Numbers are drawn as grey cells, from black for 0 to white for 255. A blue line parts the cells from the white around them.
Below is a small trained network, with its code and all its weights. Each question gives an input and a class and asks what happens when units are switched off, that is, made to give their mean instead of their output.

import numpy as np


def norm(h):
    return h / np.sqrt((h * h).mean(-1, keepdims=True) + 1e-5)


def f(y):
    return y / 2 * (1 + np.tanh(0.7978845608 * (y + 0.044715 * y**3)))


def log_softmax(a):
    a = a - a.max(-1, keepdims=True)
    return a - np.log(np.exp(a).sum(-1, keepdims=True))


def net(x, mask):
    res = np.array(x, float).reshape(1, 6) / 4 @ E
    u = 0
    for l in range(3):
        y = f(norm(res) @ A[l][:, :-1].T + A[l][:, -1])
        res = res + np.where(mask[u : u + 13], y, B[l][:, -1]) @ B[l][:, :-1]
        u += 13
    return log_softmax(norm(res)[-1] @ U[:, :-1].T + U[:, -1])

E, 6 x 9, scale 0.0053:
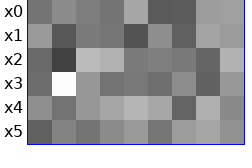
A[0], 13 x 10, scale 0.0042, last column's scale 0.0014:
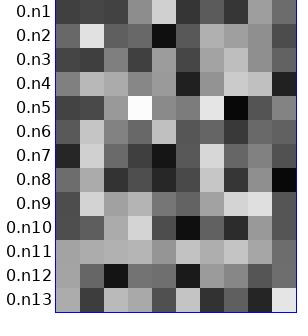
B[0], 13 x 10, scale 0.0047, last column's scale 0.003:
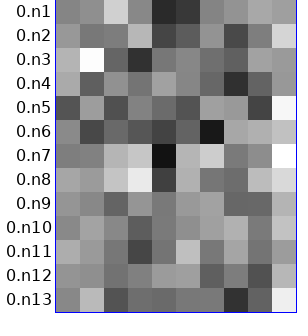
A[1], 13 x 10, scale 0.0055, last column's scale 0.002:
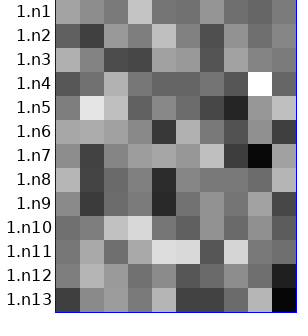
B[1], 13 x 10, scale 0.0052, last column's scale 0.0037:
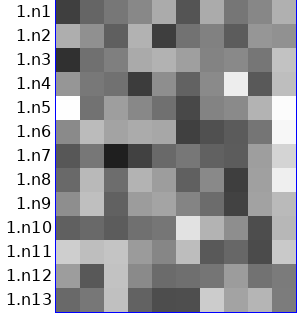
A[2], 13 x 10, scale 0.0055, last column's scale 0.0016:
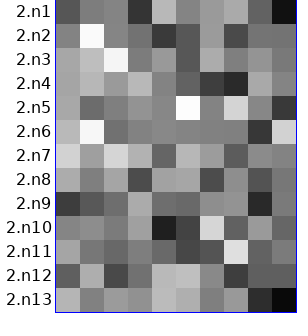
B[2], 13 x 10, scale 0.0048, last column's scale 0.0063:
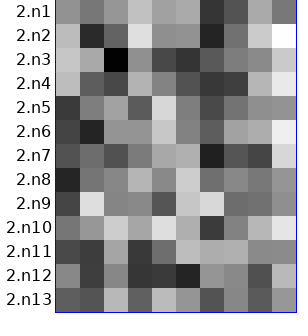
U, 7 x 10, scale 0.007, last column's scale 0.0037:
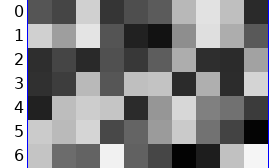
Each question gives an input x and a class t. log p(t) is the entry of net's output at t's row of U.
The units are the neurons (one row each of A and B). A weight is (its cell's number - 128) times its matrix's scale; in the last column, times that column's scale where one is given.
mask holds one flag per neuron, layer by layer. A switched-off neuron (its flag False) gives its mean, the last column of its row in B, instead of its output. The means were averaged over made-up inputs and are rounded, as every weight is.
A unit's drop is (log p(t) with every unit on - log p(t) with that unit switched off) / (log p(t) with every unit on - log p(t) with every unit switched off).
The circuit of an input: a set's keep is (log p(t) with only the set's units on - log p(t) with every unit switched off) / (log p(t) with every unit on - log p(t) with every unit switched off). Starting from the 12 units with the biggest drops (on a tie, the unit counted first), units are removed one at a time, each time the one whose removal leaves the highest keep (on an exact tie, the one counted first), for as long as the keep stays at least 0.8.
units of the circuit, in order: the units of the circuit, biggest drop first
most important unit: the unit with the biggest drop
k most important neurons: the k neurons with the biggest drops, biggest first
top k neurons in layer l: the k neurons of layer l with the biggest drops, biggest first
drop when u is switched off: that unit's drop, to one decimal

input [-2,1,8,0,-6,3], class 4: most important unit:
0.n5
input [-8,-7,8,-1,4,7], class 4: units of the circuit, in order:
(2.n9; 0.n5)
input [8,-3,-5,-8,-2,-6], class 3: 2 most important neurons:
(0.n7; 0.n2)
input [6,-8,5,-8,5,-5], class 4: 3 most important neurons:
(0.n1; 1.n5; 2.n2)
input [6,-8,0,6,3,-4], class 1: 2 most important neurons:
(0.n6; 1.n13)
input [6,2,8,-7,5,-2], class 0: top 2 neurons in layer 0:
(0.n1; 0.n12)
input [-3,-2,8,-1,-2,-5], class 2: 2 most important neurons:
(0.n5; 0.n3)
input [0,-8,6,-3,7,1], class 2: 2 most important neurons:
(0.n5; 1.n7)
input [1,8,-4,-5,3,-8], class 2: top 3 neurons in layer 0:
(0.n8; 0.n13; 0.n7)
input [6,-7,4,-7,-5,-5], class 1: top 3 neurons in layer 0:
(0.n1; 0.n7; 0.n2)
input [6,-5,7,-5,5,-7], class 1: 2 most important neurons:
(0.n1; 0.n7)
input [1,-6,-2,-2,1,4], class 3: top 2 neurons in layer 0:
(0.n2; 0.n8)
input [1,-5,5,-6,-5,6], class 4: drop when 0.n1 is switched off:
0.2
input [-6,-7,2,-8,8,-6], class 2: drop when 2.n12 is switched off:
0.0
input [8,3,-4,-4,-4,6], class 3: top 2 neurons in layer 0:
(0.n12; 0.n3)
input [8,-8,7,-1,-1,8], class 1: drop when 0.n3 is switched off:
0.1
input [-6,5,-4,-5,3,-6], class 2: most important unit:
0.n8
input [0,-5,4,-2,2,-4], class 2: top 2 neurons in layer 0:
(0.n5; 0.n3)
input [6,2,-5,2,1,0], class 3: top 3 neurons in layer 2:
(2.n11; 2.n2; 2.n8)
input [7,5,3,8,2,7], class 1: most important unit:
1.n4
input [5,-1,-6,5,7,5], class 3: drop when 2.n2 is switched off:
0.1
